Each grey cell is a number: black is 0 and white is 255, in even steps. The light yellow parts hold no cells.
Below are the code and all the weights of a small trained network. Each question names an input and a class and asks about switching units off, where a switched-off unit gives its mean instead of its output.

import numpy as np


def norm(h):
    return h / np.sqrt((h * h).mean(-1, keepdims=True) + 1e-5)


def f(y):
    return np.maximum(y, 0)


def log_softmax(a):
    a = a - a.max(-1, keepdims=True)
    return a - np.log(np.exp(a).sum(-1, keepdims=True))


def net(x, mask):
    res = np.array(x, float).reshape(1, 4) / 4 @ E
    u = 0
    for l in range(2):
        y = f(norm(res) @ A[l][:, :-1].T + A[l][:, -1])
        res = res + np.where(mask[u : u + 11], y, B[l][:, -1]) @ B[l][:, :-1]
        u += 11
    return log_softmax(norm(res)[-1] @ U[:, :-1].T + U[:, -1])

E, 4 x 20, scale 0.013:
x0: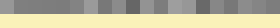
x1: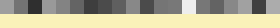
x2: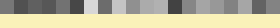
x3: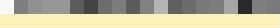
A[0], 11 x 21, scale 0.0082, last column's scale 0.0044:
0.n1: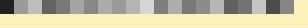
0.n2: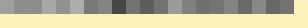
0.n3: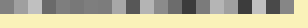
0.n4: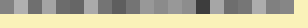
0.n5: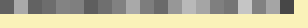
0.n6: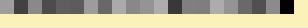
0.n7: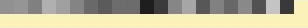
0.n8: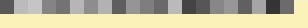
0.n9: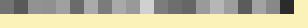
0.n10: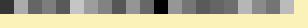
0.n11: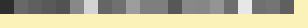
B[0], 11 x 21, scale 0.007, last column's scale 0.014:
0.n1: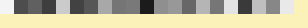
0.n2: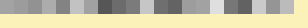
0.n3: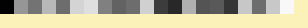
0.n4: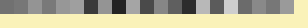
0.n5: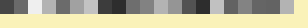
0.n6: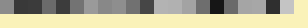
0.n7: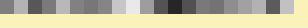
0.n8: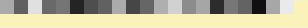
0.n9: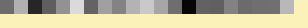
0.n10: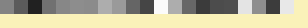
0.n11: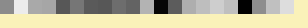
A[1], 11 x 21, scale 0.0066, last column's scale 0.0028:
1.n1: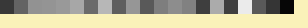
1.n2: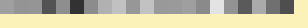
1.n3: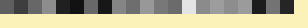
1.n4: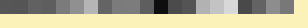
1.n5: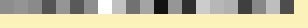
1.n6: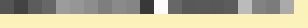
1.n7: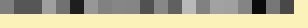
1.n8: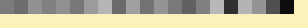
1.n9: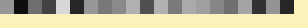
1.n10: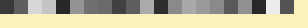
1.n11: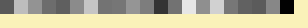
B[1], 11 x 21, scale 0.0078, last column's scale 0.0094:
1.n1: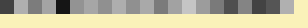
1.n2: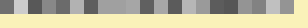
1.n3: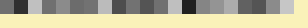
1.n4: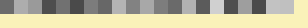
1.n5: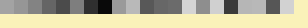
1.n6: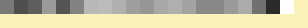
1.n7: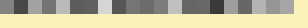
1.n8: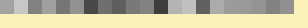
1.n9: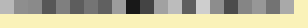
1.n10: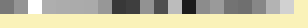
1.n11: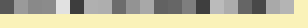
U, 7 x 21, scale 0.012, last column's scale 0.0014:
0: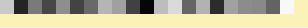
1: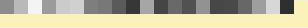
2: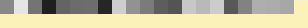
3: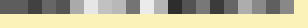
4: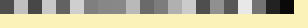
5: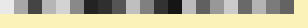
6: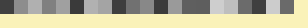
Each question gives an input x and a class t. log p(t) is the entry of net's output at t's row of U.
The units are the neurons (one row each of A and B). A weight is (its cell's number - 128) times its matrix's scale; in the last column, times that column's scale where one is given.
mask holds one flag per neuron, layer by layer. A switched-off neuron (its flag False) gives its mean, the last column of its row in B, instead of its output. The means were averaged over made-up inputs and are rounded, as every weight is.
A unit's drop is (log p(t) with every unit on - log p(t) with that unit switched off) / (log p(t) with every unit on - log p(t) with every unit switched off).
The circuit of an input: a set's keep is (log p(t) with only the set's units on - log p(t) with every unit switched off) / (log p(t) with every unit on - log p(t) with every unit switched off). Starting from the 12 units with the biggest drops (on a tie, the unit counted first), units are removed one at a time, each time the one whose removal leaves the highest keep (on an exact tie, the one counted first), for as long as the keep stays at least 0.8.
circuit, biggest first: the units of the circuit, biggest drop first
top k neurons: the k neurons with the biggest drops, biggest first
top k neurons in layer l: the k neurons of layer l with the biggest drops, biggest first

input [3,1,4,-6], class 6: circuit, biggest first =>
[0.n11, 1.n11]
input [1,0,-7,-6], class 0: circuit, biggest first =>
[0.n3]
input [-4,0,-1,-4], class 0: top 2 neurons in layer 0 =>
[0.n10, 0.n1]
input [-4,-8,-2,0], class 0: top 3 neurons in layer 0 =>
[0.n1, 0.n8, 0.n11]
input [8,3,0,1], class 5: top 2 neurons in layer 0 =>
[0.n10, 0.n8]
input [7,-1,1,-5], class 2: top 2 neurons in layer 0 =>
[0.n11, 0.n6]
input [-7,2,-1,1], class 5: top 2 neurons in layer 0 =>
[0.n10, 0.n3]
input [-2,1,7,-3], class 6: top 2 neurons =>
[0.n11, 0.n1]
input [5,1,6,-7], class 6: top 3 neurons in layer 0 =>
[0.n11, 0.n5, 0.n7]
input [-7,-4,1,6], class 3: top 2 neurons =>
[0.n11, 0.n9]
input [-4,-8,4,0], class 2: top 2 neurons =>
[0.n10, 1.n5]
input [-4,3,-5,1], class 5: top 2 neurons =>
[0.n2, 0.n3]
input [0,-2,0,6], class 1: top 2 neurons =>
[0.n10, 0.n3]
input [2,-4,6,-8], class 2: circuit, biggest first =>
[0.n11]
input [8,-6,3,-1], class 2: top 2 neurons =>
[0.n1, 1.n5]
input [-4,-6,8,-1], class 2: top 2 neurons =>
[0.n11, 0.n10]
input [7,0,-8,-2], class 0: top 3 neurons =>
[0.n8, 0.n3, 0.n10]
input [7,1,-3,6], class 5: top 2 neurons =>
[0.n8, 1.n10]
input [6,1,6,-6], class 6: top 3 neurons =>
[0.n11, 1.n11, 0.n5]
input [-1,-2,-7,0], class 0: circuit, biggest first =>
[0.n8]
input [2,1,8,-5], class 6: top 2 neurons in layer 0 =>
[0.n11, 0.n7]
